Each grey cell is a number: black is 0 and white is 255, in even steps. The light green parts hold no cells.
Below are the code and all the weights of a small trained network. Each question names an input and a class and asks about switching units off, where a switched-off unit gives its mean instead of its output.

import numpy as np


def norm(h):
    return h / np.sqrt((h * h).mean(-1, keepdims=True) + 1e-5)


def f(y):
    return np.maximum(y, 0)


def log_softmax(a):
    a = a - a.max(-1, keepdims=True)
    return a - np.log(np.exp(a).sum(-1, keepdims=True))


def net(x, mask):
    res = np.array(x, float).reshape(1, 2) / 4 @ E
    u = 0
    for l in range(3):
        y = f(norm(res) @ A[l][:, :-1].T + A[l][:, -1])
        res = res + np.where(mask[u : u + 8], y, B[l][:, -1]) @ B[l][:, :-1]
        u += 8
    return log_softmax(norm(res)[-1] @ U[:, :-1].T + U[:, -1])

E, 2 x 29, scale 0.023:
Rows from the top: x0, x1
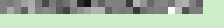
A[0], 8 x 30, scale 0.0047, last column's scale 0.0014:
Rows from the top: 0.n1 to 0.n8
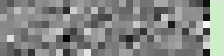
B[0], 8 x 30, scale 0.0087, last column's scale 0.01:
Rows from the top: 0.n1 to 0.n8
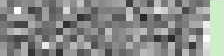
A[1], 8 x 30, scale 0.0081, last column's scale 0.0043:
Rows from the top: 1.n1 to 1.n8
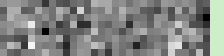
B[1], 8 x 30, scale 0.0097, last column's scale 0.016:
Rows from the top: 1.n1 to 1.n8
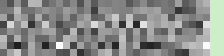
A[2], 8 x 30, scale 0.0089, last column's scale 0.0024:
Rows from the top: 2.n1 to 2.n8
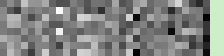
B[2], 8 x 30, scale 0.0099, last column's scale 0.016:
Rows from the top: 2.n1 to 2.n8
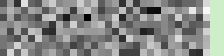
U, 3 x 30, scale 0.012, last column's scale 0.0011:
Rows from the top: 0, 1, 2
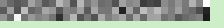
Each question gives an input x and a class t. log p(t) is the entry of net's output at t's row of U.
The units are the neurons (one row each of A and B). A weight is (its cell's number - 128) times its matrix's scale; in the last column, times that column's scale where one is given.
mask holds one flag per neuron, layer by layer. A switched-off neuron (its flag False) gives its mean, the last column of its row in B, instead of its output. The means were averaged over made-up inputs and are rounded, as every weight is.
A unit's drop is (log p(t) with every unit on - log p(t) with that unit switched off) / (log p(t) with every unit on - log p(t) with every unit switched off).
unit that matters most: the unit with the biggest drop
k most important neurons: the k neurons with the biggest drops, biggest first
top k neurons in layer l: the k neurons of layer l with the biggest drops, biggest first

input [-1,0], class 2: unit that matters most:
1.n4
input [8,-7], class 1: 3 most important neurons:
(1.n7 0.n6 1.n4)
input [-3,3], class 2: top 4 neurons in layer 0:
(0.n7 0.n2 0.n8 0.n5)
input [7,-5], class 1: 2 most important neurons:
(0.n6 1.n7)
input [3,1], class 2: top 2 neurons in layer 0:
(0.n7 0.n5)
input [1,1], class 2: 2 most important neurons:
(1.n4 1.n7)
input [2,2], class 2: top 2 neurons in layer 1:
(1.n4 1.n7)
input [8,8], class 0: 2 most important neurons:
(1.n7 0.n6)
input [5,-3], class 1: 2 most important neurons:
(0.n6 1.n7)
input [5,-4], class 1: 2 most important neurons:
(0.n6 1.n7)
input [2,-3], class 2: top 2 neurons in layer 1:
(1.n7 1.n8)
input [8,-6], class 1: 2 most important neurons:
(1.n7 0.n6)
